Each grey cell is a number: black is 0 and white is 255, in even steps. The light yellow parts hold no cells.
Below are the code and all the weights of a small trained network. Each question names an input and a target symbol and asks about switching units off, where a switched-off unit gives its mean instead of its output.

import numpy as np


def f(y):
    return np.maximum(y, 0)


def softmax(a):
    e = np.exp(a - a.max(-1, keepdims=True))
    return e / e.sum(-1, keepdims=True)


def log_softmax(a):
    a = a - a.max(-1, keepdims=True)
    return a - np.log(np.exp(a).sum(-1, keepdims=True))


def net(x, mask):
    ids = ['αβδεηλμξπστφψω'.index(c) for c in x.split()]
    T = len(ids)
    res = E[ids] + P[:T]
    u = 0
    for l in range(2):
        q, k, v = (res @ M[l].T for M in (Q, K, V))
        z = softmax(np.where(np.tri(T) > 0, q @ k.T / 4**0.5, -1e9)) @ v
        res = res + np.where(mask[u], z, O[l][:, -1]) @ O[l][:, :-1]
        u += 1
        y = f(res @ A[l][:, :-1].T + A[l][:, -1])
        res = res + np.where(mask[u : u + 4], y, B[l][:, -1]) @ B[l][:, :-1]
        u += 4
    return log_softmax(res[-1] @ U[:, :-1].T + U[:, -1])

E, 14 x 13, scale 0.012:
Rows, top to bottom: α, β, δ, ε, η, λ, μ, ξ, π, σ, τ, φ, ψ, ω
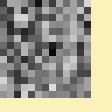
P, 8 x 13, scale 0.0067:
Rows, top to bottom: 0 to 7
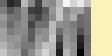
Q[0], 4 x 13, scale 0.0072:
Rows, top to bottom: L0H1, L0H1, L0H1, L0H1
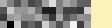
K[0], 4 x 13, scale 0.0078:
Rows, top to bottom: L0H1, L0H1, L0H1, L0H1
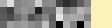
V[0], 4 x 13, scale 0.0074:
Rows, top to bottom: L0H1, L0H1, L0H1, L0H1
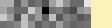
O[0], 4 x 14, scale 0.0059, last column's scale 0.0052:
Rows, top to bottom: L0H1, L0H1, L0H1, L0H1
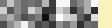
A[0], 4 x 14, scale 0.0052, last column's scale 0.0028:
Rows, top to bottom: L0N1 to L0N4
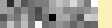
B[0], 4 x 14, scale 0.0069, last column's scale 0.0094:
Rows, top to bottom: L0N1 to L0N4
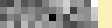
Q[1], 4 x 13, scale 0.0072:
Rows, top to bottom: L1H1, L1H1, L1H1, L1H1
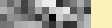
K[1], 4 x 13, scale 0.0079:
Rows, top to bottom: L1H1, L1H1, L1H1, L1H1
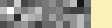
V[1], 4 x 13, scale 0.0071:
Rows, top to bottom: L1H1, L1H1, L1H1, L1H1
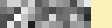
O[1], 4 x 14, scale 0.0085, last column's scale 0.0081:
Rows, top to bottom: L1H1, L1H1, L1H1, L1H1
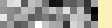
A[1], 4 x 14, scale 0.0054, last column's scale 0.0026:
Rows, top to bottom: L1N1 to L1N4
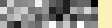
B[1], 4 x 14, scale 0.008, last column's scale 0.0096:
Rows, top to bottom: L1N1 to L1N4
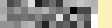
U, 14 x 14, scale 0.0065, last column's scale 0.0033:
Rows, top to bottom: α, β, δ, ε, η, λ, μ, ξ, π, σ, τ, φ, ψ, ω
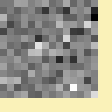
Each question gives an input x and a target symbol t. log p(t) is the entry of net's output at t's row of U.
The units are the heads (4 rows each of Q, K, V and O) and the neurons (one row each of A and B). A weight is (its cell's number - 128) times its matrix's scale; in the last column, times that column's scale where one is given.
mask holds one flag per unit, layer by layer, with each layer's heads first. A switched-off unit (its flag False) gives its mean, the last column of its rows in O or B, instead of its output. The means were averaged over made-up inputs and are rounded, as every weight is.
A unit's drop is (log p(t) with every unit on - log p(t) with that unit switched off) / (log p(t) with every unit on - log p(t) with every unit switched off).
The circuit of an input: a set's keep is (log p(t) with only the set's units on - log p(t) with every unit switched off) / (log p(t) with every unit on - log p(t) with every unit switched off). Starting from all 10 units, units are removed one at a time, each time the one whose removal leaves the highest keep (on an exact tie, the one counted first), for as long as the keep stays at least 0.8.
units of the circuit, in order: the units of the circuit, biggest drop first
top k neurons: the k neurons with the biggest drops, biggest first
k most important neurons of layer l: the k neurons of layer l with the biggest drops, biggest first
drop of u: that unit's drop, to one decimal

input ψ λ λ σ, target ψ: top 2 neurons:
(L0N3 L1N2)
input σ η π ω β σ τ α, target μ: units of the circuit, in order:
(L1H1 L1N2 L0H1 L0N1)
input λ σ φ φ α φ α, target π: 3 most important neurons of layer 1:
(L1N2 L1N1 L1N3)
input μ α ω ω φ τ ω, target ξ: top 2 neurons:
(L0N4 L1N4)
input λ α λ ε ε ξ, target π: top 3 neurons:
(L1N2 L1N1 L0N1)
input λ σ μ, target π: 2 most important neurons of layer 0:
(L0N1 L0N3)
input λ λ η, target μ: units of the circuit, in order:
(L0H1 L1H1 L1N2)
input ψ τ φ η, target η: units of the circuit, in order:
(L1H1 L0N3 L0H1)
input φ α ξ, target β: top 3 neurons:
(L1N1 L1N3 L0N1)
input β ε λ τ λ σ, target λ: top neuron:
(L1N4)
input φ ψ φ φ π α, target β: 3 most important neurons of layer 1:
(L1N1 L1N3 L1N2)
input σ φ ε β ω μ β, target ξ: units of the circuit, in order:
(L1H1 L0N1)
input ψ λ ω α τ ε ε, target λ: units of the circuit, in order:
(L1H1 L1N4 L0H1)
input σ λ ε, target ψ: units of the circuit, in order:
(L1H1)
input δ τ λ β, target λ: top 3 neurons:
(L0N1 L1N4 L1N3)
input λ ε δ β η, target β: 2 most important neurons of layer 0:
(L0N3 L0N2)
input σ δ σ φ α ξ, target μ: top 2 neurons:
(L1N2 L1N4)
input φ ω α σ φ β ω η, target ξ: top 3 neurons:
(L1N4 L0N1 L0N4)
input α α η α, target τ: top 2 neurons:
(L1N1 L0N3)
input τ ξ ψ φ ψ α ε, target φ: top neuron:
(L1N3)
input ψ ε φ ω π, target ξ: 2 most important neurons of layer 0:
(L0N1 L0N4)
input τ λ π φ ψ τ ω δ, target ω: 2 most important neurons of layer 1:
(L1N4 L1N3)
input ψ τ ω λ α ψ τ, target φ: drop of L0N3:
0.1
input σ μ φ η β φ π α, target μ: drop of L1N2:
0.5
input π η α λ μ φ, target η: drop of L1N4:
0.0
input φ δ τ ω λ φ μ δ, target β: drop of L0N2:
0.1
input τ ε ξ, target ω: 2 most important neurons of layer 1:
(L1N4 L1N3)
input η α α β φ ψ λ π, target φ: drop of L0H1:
0.3
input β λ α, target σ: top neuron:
(L1N2)
